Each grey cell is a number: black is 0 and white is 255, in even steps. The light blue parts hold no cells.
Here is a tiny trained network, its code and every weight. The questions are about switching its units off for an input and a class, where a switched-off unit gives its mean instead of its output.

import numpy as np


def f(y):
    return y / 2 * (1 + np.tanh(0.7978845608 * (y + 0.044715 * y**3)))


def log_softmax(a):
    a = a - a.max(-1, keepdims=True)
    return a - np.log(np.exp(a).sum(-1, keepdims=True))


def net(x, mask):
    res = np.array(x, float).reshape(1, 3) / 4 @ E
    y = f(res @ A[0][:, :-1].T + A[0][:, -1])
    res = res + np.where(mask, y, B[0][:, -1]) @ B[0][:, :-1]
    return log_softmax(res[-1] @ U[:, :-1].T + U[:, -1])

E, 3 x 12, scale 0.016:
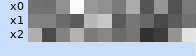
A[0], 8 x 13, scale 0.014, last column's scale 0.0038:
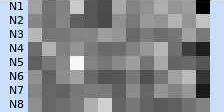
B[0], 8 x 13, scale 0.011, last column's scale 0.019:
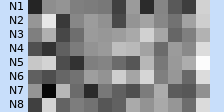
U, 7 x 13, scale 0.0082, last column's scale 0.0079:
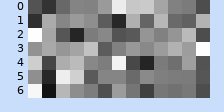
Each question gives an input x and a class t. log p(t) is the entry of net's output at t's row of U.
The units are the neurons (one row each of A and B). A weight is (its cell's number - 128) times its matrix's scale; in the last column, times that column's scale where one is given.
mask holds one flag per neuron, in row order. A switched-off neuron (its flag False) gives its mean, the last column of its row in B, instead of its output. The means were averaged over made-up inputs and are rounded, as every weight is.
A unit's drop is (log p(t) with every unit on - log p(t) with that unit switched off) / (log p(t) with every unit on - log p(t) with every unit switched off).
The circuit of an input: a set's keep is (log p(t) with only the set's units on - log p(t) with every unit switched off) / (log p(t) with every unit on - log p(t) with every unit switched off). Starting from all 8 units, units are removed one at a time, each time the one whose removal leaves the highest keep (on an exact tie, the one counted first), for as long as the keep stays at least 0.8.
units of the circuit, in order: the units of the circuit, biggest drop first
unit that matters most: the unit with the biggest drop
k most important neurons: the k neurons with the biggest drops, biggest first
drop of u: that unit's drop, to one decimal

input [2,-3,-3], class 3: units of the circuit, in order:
(N6, N8)
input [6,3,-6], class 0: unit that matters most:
N4
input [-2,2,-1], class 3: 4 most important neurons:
(N5, N1, N4, N6)
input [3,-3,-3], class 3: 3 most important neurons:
(N6, N5, N8)
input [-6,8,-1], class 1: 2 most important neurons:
(N5, N8)
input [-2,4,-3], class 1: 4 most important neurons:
(N5, N6, N4, N3)
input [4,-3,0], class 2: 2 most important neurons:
(N5, N8)
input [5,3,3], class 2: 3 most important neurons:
(N5, N1, N4)
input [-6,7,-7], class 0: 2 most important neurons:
(N5, N1)
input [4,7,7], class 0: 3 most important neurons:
(N6, N1, N3)
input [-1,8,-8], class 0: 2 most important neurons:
(N4, N1)
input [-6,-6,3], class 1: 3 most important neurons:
(N5, N1, N2)
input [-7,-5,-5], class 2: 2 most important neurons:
(N2, N6)
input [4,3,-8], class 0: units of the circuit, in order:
(N4)
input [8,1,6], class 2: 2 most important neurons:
(N5, N4)
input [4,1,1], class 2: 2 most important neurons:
(N5, N1)
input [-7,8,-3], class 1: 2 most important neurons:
(N5, N8)
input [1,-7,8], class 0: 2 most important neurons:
(N6, N8)
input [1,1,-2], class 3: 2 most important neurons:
(N6, N1)
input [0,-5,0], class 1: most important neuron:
(N1)
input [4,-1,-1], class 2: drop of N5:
0.5
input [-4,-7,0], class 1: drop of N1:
0.2
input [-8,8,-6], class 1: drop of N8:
0.3
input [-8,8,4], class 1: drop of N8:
0.8
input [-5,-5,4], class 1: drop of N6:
-0.1
